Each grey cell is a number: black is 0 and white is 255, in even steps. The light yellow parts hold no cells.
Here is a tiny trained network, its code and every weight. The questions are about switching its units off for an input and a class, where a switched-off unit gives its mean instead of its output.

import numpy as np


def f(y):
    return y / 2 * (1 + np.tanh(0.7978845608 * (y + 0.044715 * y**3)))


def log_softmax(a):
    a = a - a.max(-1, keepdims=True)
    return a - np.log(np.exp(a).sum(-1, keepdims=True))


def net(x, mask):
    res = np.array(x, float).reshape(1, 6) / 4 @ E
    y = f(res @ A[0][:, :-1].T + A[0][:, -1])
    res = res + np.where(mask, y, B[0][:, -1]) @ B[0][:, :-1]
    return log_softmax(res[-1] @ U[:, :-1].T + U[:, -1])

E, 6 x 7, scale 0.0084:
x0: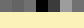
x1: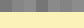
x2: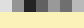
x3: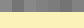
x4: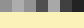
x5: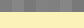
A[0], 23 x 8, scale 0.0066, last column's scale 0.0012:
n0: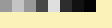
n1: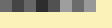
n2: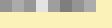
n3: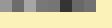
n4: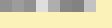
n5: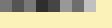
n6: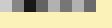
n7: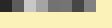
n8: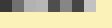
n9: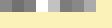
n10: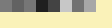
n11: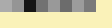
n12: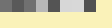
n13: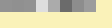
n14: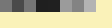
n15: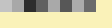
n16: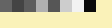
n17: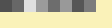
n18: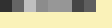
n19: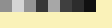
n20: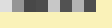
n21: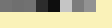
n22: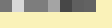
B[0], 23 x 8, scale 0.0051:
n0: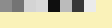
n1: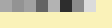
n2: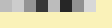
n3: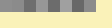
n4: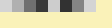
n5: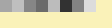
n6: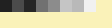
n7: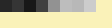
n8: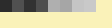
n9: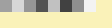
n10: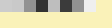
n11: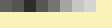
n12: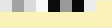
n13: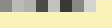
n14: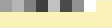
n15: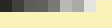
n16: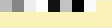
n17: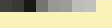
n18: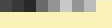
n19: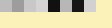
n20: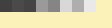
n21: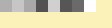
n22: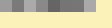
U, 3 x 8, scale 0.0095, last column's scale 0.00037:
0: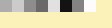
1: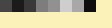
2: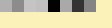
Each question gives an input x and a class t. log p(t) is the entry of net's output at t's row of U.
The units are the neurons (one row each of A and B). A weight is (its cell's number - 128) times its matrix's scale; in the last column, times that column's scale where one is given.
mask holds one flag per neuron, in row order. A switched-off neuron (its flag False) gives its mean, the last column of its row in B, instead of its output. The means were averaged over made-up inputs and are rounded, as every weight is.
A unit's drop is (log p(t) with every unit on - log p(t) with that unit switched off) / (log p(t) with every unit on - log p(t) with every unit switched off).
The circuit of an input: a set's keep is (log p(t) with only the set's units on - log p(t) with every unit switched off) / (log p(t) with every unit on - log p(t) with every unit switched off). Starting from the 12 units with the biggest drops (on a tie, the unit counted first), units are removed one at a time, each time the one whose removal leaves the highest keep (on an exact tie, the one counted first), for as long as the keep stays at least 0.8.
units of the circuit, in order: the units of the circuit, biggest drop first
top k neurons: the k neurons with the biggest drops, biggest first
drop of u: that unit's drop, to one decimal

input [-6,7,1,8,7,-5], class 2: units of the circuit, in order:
n0
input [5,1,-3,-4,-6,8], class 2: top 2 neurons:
n16; n12
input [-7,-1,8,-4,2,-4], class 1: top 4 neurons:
n20; n6; n15; n11
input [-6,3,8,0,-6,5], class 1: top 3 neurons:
n6; n20; n15
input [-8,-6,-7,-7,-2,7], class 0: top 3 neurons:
n9; n2; n4
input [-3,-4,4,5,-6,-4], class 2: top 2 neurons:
n16; n12
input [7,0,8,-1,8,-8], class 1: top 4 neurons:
n20; n6; n15; n11
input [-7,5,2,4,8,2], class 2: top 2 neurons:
n0; n19
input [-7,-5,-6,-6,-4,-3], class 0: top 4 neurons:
n9; n2; n4; n13
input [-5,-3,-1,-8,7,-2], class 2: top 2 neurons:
n0; n19
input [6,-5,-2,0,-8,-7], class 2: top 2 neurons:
n16; n12
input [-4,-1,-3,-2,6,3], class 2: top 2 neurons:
n0; n19
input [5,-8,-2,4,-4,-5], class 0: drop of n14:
0.1
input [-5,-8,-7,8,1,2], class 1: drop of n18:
0.1
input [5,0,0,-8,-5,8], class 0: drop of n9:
-0.1
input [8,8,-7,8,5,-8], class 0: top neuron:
n10
